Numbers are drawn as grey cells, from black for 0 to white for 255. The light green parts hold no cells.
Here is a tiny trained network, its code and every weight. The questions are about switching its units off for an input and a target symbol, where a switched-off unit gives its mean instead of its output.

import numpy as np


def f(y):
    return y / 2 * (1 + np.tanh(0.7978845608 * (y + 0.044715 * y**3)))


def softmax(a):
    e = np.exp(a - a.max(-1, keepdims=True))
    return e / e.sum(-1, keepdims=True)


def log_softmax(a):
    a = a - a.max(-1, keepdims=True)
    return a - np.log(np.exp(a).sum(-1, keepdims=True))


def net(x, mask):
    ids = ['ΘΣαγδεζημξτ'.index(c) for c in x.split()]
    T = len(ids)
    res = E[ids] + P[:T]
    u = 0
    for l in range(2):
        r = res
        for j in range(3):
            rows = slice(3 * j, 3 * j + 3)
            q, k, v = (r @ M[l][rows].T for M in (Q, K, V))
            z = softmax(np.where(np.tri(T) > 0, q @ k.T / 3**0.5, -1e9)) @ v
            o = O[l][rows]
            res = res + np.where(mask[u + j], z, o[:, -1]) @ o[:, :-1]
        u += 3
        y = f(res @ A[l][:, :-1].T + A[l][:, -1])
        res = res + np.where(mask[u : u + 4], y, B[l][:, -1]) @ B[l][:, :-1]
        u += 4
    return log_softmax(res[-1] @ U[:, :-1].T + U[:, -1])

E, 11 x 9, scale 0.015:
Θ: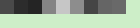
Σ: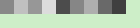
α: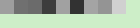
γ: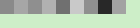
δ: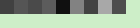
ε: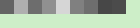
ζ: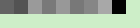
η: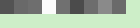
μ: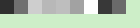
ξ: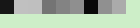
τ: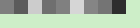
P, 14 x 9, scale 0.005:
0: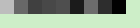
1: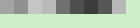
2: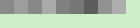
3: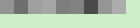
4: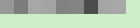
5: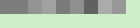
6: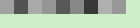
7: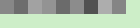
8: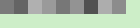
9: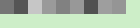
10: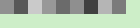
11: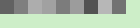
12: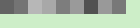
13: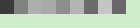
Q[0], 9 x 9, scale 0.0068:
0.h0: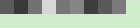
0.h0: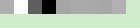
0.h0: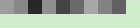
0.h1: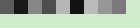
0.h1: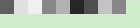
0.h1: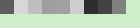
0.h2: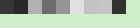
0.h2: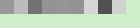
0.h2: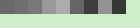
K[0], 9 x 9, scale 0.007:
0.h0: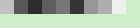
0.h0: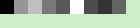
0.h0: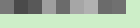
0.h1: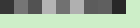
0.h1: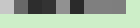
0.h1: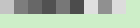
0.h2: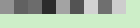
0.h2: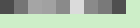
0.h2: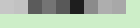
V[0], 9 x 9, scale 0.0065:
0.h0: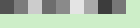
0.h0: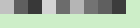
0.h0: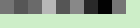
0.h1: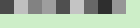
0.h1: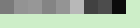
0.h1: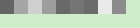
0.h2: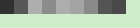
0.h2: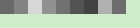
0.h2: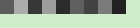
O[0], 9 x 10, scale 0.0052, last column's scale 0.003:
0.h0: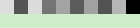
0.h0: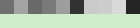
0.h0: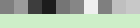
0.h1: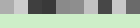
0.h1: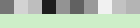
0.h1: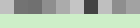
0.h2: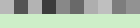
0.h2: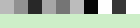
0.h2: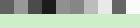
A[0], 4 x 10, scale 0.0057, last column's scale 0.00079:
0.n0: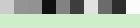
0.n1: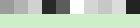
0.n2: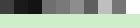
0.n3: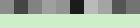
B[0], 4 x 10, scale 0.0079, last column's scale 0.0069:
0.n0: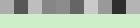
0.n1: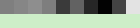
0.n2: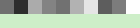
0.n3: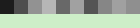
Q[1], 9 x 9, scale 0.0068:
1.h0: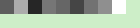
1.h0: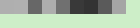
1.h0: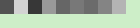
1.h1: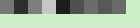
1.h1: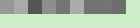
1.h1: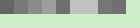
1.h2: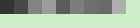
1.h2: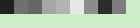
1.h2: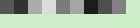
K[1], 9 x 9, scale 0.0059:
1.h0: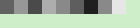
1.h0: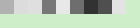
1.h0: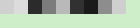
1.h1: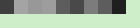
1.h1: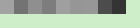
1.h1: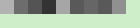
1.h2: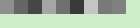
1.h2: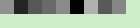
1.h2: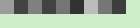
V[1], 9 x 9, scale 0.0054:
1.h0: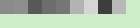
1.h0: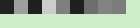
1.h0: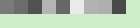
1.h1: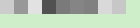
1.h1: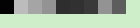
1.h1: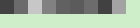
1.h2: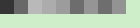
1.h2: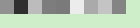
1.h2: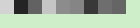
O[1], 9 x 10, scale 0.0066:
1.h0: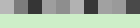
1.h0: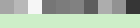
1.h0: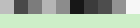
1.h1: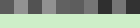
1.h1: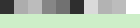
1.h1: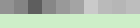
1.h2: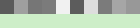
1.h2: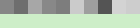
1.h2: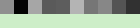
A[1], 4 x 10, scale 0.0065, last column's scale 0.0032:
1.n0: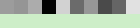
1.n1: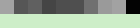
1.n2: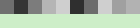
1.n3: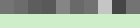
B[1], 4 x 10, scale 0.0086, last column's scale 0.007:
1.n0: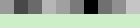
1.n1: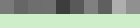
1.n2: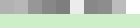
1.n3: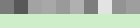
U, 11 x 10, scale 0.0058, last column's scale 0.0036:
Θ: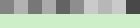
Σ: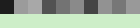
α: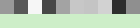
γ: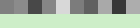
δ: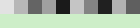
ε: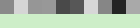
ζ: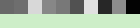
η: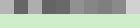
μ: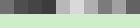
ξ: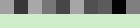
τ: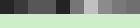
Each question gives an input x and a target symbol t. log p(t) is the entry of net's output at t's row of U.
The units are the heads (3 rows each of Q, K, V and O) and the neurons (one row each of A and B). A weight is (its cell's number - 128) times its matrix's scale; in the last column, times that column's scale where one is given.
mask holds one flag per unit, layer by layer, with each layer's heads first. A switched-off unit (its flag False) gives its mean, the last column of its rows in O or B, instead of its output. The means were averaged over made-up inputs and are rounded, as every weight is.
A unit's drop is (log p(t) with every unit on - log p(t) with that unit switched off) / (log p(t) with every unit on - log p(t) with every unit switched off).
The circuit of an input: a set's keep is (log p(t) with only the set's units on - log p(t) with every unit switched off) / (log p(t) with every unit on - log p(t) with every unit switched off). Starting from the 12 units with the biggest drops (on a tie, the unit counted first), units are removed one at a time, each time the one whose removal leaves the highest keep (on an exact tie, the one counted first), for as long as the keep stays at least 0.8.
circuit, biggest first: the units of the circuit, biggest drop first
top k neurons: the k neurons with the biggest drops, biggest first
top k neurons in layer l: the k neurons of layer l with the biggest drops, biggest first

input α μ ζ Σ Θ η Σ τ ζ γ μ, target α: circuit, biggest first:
[1.h2 0.h1 1.h1]
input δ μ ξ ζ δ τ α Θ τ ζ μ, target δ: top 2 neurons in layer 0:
[0.n2 0.n0]
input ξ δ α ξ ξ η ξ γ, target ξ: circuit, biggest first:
[0.h1 1.h2 1.n2]
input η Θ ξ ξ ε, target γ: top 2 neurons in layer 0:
[0.n2 0.n1]
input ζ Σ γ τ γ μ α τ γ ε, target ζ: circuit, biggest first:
[0.h1 0.h2 1.h0 0.n0]
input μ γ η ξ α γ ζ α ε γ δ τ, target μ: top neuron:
[0.n0]
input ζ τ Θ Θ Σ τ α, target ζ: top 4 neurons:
[0.n0 0.n3 0.n1 1.n1]
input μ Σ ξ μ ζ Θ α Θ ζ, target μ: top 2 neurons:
[0.n0 0.n1]
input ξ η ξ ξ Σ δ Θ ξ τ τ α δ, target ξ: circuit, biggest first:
[0.h0 1.h2]
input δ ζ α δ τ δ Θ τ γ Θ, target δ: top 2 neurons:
[0.n2 1.n2]
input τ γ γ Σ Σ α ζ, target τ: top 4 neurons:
[0.n0 1.n2 0.n1 1.n0]
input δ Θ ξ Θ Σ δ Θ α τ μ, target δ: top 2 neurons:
[0.n2 0.n0]
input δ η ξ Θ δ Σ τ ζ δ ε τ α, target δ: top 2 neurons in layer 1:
[1.n2 1.n1]
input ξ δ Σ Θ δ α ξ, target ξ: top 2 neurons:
[0.n1 0.n2]
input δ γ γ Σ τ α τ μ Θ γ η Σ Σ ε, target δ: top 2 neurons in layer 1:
[1.n2 1.n3]
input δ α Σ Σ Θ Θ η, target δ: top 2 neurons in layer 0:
[0.n2 0.n1]
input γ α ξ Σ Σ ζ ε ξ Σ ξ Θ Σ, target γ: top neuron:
[0.n0]
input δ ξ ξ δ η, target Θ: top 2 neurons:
[0.n1 1.n2]
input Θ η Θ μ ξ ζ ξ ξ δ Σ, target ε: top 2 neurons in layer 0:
[0.n1 0.n2]
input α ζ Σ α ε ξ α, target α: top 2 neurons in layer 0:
[0.n0 0.n2]
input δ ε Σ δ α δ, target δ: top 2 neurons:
[0.n2 0.n0]
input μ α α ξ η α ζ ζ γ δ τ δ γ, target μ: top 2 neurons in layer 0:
[0.n0 0.n1]
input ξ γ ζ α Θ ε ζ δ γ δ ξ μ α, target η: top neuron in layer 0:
[0.n0]
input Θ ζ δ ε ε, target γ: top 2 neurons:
[1.n0 0.n2]
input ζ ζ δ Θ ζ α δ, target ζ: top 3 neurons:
[0.n3 0.n0 0.n2]
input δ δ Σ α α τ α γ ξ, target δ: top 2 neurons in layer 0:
[0.n2 0.n1]
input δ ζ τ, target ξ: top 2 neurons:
[0.n1 0.n0]
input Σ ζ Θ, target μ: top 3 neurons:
[0.n2 0.n1 0.n0]
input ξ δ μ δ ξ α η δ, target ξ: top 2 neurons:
[0.n2 1.n2]
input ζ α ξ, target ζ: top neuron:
[0.n3]
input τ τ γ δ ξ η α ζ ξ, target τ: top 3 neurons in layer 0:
[0.n0 0.n1 0.n2]
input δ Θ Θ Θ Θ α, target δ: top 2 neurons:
[0.n2 0.n0]
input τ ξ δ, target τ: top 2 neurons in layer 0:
[0.n2 0.n1]
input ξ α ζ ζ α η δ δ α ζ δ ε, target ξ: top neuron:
[0.n1]
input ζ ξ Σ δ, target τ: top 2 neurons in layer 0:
[0.n2 0.n0]
